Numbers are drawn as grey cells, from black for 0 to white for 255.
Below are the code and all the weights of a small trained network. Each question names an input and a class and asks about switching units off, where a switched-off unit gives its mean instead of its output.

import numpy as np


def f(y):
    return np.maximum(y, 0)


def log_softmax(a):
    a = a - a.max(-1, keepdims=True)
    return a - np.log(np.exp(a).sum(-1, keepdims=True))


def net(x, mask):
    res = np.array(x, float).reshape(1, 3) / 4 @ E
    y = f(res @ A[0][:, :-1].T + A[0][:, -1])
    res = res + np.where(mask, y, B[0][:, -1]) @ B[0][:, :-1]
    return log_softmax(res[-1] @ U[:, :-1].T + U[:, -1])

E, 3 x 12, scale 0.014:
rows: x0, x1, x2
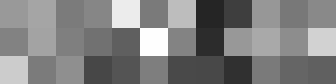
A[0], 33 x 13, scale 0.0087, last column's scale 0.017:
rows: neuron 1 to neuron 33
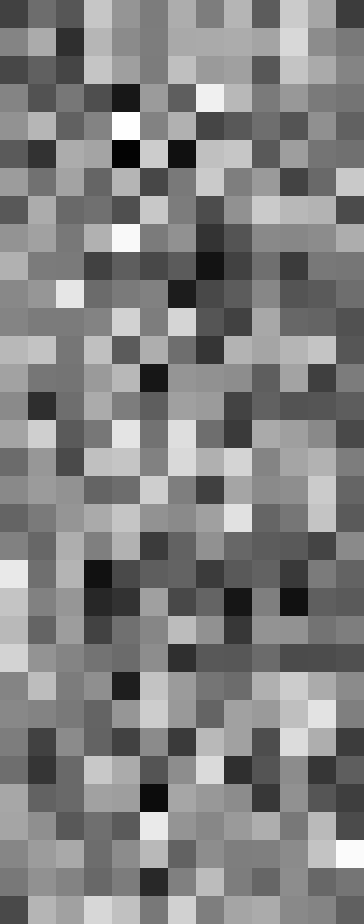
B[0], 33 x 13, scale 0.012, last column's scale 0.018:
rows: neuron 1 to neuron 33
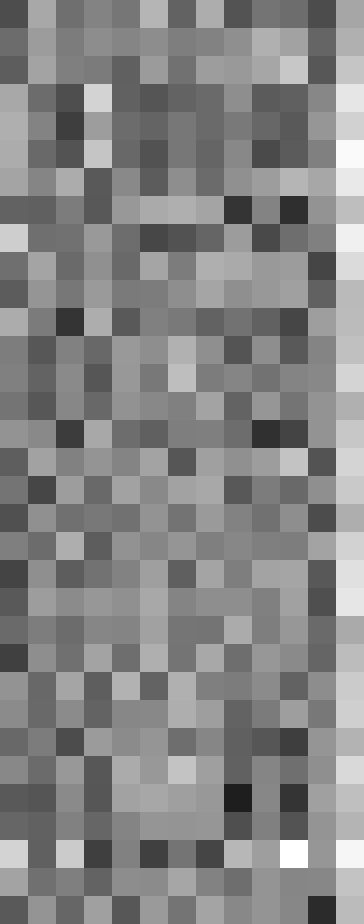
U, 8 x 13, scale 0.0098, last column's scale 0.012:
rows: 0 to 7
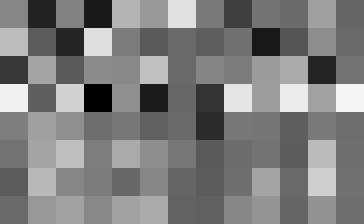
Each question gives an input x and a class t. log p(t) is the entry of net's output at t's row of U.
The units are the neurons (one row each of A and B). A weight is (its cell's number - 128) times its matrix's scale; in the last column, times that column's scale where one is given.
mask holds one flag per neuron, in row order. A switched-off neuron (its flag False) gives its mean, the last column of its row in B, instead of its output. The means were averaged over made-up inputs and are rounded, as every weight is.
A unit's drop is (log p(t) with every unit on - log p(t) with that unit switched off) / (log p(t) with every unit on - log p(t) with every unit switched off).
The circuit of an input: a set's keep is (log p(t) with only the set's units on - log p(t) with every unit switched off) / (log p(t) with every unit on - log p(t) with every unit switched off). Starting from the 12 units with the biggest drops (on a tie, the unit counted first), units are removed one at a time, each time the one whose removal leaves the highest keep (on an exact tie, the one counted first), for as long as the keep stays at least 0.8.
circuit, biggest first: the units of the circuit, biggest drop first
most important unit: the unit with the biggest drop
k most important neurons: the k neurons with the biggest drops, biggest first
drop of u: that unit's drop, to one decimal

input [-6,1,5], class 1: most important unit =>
neuron 6
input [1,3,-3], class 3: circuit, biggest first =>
[neuron 31; neuron 29]
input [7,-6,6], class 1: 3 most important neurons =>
[neuron 9; neuron 12; neuron 16]
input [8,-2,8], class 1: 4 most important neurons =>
[neuron 9; neuron 16; neuron 12; neuron 5]
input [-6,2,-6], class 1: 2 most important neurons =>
[neuron 6; neuron 4]
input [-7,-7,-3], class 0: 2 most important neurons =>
[neuron 28; neuron 29]
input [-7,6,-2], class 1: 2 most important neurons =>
[neuron 6; neuron 4]
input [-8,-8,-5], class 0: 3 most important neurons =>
[neuron 28; neuron 29; neuron 32]
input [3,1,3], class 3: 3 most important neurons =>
[neuron 6; neuron 4; neuron 27]
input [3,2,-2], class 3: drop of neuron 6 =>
0.2
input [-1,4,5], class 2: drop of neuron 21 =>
0.1
